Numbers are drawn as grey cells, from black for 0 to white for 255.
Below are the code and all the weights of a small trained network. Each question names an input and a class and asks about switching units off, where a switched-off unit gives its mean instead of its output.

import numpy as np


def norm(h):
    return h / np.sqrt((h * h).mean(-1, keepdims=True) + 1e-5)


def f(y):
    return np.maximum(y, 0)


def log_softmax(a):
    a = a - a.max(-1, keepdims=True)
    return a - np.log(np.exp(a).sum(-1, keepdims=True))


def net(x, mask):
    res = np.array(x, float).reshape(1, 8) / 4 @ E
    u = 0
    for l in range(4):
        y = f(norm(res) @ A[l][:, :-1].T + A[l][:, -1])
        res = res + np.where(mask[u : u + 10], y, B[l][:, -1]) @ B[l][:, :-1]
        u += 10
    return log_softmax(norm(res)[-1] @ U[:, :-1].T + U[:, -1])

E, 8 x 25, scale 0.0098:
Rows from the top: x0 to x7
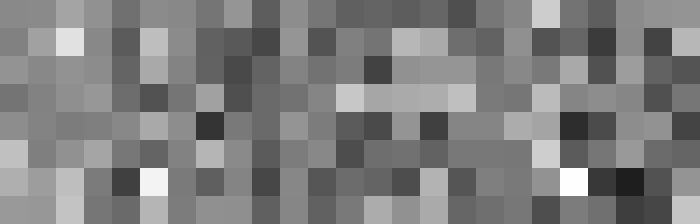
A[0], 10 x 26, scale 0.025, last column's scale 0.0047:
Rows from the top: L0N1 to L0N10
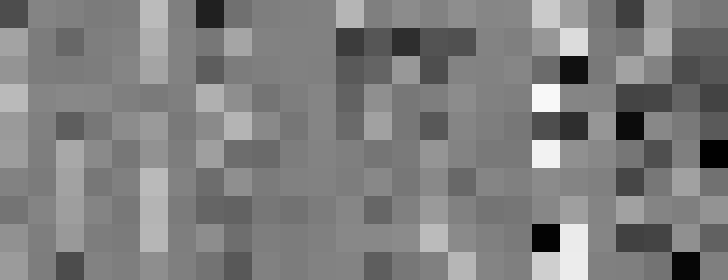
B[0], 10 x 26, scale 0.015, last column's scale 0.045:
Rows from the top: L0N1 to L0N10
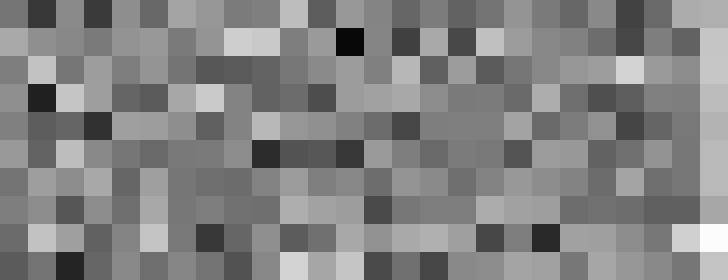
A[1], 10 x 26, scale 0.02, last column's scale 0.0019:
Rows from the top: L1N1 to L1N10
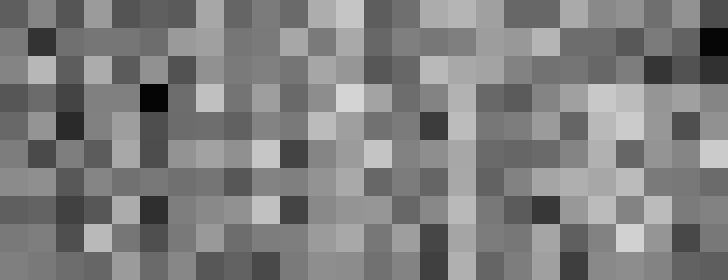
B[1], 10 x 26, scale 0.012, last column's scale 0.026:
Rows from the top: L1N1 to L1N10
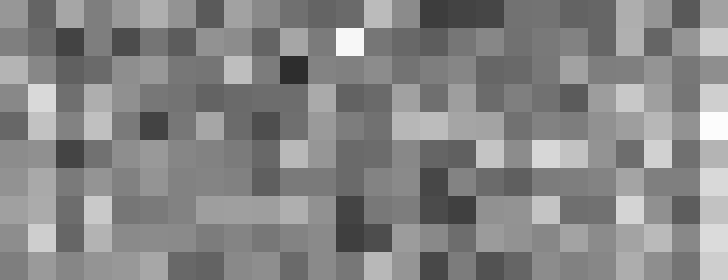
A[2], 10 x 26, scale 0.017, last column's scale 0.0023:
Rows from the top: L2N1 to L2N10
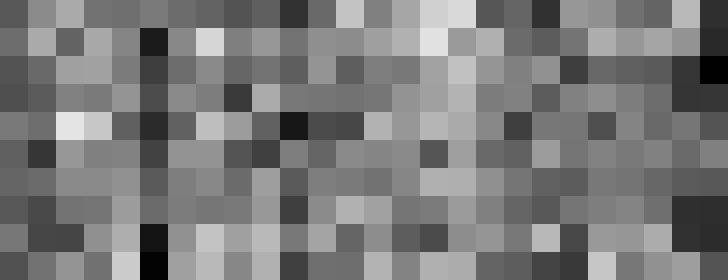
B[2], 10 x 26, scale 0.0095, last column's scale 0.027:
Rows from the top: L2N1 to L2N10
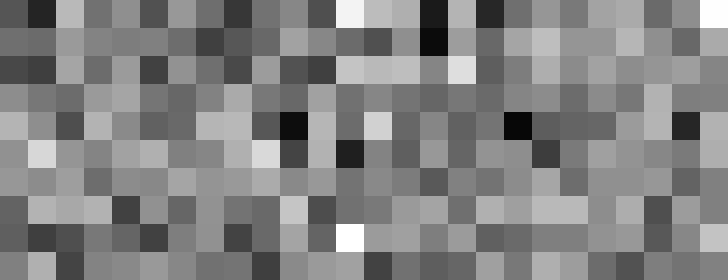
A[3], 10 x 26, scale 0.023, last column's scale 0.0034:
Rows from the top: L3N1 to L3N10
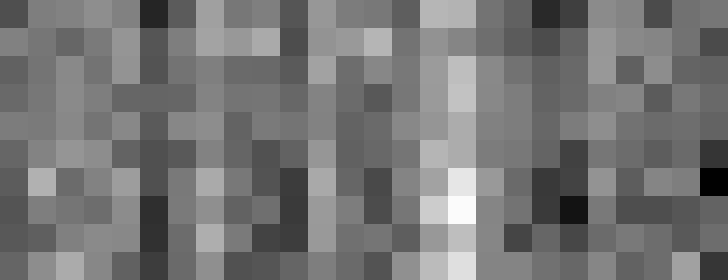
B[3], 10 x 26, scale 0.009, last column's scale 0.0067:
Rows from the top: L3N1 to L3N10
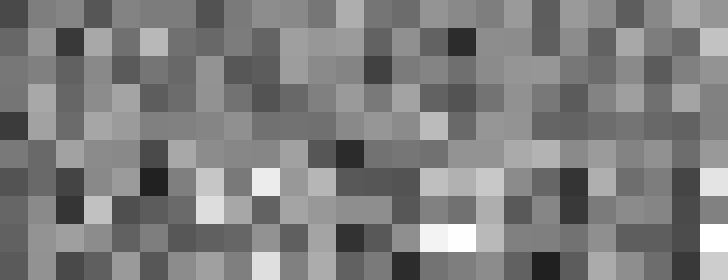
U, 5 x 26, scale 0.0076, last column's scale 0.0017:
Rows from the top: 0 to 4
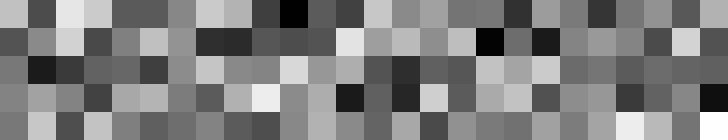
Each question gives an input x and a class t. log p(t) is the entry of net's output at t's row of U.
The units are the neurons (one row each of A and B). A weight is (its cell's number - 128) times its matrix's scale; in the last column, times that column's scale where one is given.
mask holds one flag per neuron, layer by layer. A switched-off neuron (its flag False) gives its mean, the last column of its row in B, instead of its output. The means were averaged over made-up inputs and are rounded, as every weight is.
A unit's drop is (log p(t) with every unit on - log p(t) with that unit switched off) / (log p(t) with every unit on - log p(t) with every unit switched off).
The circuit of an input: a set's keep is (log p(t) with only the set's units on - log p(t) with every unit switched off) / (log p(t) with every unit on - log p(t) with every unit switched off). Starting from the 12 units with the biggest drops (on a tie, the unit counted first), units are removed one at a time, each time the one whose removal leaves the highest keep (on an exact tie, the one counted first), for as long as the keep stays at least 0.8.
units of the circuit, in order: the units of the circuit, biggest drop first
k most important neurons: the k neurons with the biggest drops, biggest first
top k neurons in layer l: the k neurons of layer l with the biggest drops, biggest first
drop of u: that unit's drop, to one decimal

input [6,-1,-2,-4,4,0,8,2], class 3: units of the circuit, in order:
L0N2
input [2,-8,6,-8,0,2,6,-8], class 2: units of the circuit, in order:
L0N10, L0N9
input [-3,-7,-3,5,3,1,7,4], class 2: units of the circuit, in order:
L0N10, L0N4
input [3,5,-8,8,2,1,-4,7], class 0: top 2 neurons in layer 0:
L0N9, L0N10
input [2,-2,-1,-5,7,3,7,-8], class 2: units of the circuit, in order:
L0N9, L0N10
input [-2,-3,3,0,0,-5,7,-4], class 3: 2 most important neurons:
L0N2, L0N9
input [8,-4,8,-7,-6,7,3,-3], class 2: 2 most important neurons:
L0N10, L0N9
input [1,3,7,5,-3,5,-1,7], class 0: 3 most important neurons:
L0N6, L2N5, L0N4
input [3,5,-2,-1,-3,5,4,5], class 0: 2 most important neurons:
L0N6, L2N5
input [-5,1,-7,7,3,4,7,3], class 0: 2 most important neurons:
L0N4, L0N6
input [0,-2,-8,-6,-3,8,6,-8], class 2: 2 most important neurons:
L0N9, L0N4
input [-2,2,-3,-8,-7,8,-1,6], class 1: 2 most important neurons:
L0N9, L0N7
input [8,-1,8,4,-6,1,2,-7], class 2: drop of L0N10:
0.4
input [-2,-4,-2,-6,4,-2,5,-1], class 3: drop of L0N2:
0.1
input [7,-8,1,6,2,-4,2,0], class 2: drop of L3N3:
0.0
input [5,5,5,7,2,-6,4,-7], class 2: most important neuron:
L0N1
